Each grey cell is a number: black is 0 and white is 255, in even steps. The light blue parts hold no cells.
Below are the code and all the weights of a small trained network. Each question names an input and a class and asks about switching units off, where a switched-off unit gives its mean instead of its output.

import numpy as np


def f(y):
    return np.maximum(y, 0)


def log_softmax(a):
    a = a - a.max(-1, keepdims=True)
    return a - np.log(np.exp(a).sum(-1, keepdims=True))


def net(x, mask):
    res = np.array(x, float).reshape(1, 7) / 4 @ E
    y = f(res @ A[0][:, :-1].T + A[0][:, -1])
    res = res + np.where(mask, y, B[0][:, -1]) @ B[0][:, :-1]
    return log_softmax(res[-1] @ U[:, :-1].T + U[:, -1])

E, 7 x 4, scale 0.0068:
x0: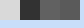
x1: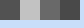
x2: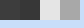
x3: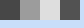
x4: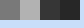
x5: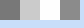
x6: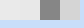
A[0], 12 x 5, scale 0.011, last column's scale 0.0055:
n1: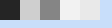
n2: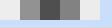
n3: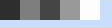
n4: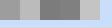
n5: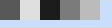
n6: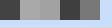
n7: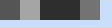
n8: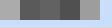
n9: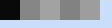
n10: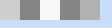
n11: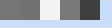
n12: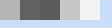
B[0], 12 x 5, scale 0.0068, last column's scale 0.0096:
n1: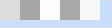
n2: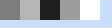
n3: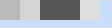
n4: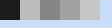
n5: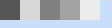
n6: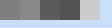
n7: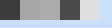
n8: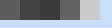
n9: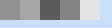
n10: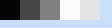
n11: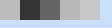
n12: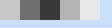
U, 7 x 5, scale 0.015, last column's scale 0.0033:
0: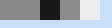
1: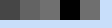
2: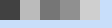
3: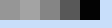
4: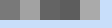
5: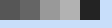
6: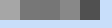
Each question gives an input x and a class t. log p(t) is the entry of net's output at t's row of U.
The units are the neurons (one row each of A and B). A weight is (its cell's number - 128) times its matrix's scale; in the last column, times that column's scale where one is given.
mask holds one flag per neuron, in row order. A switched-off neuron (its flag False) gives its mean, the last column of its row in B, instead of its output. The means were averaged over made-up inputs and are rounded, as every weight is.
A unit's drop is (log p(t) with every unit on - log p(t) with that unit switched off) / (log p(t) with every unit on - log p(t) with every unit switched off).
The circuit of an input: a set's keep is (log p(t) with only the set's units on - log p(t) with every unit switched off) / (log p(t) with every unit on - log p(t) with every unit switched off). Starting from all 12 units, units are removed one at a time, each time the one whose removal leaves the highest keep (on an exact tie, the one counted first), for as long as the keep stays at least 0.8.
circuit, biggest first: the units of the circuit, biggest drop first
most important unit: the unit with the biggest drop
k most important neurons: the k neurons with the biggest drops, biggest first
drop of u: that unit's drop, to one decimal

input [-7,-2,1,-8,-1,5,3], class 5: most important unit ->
n1
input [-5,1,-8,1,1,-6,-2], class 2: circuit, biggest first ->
[n5, n7]
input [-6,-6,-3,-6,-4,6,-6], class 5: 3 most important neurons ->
[n2, n6, n1]
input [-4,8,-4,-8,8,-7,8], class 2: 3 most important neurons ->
[n5, n7, n4]
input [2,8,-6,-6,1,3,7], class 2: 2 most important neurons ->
[n5, n4]
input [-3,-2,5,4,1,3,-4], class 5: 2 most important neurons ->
[n11, n2]
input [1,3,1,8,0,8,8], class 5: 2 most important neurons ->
[n10, n11]
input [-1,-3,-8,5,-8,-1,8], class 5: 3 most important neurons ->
[n10, n3, n1]
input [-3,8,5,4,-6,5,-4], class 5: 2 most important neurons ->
[n11, n10]
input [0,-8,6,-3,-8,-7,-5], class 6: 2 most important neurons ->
[n2, n10]
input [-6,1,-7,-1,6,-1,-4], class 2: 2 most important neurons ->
[n5, n7]
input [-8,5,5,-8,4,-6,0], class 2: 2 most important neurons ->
[n5, n7]
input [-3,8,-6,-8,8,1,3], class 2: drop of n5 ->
0.1
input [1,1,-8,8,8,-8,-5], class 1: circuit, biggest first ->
[n7]
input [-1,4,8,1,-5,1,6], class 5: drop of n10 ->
0.1
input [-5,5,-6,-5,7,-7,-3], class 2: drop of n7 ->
0.5
